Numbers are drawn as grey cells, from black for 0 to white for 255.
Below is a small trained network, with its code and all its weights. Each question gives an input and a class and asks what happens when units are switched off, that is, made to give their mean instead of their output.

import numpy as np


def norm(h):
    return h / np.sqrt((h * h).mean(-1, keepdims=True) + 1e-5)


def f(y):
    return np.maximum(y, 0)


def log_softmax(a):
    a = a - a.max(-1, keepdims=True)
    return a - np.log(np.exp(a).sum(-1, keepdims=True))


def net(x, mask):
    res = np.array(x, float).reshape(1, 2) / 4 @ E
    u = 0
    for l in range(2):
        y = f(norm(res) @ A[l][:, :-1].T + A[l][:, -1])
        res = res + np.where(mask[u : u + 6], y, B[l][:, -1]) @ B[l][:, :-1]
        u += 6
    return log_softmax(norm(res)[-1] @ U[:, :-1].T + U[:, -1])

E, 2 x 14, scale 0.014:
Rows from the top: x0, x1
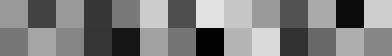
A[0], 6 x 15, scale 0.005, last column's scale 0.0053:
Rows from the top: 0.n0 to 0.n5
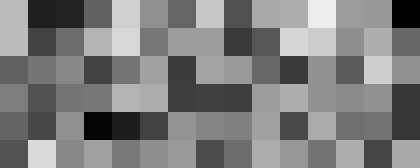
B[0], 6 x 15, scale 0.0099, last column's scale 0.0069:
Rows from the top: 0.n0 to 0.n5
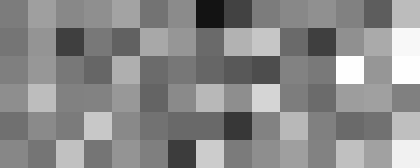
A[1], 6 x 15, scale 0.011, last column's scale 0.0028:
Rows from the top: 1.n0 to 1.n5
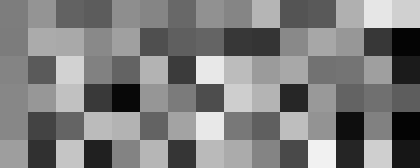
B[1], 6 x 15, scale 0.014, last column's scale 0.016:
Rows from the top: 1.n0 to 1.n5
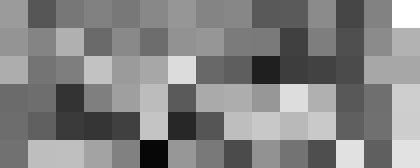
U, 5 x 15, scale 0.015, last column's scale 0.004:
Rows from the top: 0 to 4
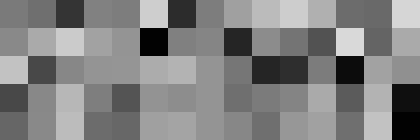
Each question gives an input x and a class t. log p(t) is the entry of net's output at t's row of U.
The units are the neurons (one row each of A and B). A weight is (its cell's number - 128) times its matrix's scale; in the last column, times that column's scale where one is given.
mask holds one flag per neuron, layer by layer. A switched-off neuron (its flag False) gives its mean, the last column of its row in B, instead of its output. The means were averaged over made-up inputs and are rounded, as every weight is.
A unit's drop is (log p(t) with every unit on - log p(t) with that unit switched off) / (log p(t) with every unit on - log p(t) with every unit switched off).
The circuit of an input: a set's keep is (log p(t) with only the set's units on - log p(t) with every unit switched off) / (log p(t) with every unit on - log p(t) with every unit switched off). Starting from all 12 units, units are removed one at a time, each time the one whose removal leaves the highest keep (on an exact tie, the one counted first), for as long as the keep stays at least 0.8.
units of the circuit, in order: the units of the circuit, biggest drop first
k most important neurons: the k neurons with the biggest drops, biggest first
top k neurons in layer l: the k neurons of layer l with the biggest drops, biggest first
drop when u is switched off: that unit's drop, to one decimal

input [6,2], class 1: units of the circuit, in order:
[1.n5]
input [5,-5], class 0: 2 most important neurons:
[1.n4; 0.n5]
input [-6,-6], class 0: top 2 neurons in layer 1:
[1.n5; 1.n4]
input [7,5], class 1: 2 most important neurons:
[1.n5; 0.n1]
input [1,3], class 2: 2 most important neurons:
[1.n5; 0.n4]
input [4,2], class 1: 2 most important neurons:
[0.n1; 1.n5]
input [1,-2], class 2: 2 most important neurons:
[1.n5; 1.n4]
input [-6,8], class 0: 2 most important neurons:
[1.n5; 1.n3]
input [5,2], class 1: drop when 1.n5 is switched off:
0.9
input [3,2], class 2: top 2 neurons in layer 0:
[0.n2; 0.n4]
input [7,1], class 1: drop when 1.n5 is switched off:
0.9
